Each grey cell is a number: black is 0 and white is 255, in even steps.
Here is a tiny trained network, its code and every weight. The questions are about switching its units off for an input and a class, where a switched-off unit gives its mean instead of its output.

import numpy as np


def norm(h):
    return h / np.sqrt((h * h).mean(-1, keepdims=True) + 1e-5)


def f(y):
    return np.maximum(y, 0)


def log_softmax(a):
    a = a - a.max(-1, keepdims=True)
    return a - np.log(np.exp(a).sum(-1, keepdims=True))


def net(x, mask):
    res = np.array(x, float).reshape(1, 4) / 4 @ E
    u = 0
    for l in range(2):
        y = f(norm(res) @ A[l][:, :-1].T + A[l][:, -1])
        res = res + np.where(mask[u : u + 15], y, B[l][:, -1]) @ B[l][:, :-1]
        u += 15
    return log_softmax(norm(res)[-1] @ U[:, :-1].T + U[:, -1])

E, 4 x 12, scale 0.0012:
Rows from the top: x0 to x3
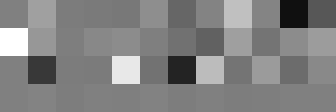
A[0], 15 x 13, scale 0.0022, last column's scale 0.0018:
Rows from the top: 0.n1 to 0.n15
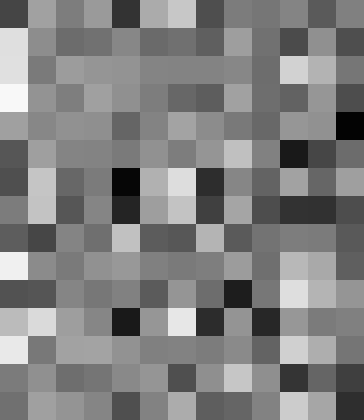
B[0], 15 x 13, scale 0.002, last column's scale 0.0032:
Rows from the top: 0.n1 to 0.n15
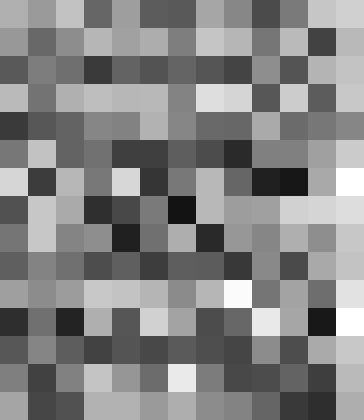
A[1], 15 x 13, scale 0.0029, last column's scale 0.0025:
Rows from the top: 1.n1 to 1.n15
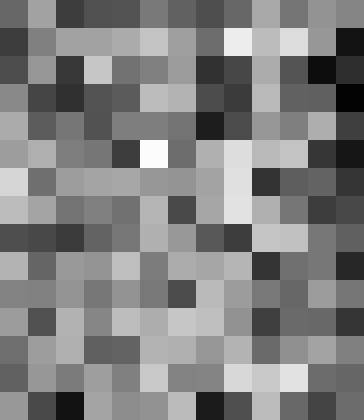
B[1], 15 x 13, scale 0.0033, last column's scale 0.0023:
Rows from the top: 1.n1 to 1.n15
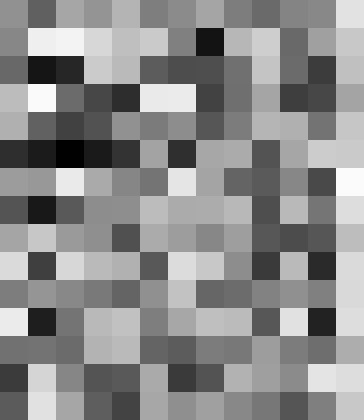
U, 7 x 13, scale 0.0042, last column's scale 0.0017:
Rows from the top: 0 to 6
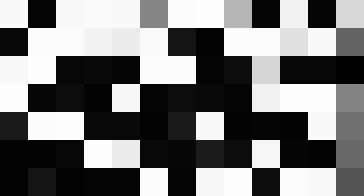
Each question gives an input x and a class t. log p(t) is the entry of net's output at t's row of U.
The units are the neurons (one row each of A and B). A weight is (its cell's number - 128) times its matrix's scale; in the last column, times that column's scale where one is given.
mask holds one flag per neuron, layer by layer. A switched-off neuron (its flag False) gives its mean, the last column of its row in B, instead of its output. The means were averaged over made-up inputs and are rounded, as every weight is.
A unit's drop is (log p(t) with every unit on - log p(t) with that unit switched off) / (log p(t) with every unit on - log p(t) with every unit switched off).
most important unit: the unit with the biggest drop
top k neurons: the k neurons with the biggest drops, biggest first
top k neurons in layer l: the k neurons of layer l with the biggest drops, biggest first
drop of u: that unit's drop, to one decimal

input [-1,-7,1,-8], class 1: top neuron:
(0.n7)
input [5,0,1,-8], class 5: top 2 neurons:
(0.n6, 0.n14)
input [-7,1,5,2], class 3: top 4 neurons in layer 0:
(0.n12, 0.n3, 0.n13, 0.n4)
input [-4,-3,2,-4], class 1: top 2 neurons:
(0.n7, 1.n2)
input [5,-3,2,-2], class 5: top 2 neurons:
(1.n3, 0.n12)
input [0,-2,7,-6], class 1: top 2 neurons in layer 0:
(0.n7, 0.n9)
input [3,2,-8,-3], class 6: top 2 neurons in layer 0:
(0.n8, 0.n12)
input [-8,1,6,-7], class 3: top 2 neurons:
(0.n12, 0.n3)
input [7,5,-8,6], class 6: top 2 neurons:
(0.n12, 0.n8)
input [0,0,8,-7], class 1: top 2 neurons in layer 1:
(1.n10, 1.n12)
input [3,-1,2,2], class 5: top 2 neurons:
(1.n3, 0.n12)
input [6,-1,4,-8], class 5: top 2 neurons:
(1.n3, 0.n6)
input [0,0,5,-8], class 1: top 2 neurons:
(0.n7, 0.n9)
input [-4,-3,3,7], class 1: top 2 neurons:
(0.n7, 1.n2)
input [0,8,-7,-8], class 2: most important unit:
0.n11
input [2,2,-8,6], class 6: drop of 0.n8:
1.8
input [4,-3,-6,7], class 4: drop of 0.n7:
0.3
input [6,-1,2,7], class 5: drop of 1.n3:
0.1
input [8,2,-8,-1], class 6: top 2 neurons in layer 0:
(0.n8, 0.n12)
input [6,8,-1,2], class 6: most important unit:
0.n7
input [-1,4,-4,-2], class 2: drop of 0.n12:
0.8
